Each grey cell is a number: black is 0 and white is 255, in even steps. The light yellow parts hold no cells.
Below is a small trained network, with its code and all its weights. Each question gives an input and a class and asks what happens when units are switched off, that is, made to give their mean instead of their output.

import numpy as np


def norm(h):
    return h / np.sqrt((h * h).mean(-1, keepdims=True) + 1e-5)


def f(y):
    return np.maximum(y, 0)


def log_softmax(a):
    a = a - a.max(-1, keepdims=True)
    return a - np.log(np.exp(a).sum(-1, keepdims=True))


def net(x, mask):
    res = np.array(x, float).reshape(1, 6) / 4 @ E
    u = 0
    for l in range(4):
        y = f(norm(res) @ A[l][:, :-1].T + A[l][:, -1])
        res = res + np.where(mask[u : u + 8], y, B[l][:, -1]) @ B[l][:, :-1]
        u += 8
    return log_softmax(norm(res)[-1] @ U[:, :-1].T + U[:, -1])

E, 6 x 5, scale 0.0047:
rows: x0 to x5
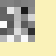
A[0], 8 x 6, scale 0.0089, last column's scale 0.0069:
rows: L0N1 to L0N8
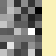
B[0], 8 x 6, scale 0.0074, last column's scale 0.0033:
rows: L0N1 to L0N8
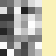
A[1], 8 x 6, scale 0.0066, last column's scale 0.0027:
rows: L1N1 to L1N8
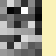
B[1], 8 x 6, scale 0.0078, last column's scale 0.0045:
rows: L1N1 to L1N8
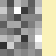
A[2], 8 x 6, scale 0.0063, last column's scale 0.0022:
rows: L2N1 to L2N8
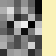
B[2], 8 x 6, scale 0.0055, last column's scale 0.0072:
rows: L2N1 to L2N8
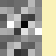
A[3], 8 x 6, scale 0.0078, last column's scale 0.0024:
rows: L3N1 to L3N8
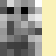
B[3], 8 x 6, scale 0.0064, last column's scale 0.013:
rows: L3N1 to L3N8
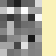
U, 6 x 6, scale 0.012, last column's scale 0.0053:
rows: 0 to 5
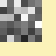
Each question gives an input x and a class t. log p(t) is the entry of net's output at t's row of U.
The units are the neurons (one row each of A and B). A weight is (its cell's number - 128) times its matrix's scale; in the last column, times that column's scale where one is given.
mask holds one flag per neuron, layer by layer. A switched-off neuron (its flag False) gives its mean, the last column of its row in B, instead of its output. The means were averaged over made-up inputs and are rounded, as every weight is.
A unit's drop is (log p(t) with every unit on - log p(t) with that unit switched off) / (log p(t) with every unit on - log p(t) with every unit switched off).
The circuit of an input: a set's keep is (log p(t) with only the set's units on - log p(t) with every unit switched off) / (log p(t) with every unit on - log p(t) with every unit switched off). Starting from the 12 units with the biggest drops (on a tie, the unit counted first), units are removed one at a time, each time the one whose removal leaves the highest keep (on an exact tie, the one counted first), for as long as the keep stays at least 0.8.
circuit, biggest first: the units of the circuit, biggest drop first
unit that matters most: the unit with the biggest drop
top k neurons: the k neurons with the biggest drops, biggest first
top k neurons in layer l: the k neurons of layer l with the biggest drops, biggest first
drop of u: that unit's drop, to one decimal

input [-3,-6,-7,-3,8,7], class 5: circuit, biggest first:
[L2N4; L2N5; L2N8]
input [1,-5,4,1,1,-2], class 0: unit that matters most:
L1N2
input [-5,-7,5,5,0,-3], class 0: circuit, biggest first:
[L1N2; L3N1; L0N4]
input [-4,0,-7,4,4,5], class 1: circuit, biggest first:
[L0N4; L0N3]
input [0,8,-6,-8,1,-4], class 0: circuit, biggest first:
[L0N7; L1N1]
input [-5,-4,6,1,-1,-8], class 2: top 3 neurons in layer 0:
[L0N4; L0N1; L0N3]
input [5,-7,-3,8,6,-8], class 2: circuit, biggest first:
[L3N2; L1N7]
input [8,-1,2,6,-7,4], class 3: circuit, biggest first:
[L3N2; L3N3]
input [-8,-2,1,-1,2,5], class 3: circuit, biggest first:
[L2N5; L3N2]
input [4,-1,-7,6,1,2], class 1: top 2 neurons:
[L0N4; L0N3]
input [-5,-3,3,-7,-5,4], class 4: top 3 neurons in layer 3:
[L3N3; L3N1; L3N2]
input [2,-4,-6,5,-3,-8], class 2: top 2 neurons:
[L3N2; L3N1]
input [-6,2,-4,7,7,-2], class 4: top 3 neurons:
[L0N4; L3N1; L2N5]
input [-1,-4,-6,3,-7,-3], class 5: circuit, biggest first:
[L0N8]
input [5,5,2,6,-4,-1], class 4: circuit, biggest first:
[L1N6; L1N2; L3N3]
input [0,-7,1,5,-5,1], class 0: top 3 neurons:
[L1N2; L1N6; L0N7]
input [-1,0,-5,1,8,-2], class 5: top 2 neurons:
[L2N4; L2N8]
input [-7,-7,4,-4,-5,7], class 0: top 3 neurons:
[L1N2; L1N6; L2N5]
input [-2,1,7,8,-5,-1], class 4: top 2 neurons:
[L0N4; L0N1]
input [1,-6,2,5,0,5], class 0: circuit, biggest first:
[L2N5]
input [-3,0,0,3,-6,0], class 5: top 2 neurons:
[L0N8; L2N3]
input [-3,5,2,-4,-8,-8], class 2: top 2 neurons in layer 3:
[L3N2; L3N7]
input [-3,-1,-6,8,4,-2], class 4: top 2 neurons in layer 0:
[L0N1; L0N5]
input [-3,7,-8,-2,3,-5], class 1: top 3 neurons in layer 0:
[L0N3; L0N4; L0N1]
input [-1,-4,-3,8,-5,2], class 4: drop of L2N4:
0.1
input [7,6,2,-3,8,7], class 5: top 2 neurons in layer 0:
[L0N1; L0N4]
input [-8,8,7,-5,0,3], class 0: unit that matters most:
L0N7
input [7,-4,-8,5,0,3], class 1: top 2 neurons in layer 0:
[L0N4; L0N3]
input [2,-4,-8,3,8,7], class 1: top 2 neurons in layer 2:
[L2N5; L2N4]
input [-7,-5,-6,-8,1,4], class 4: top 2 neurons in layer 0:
[L0N4; L0N5]
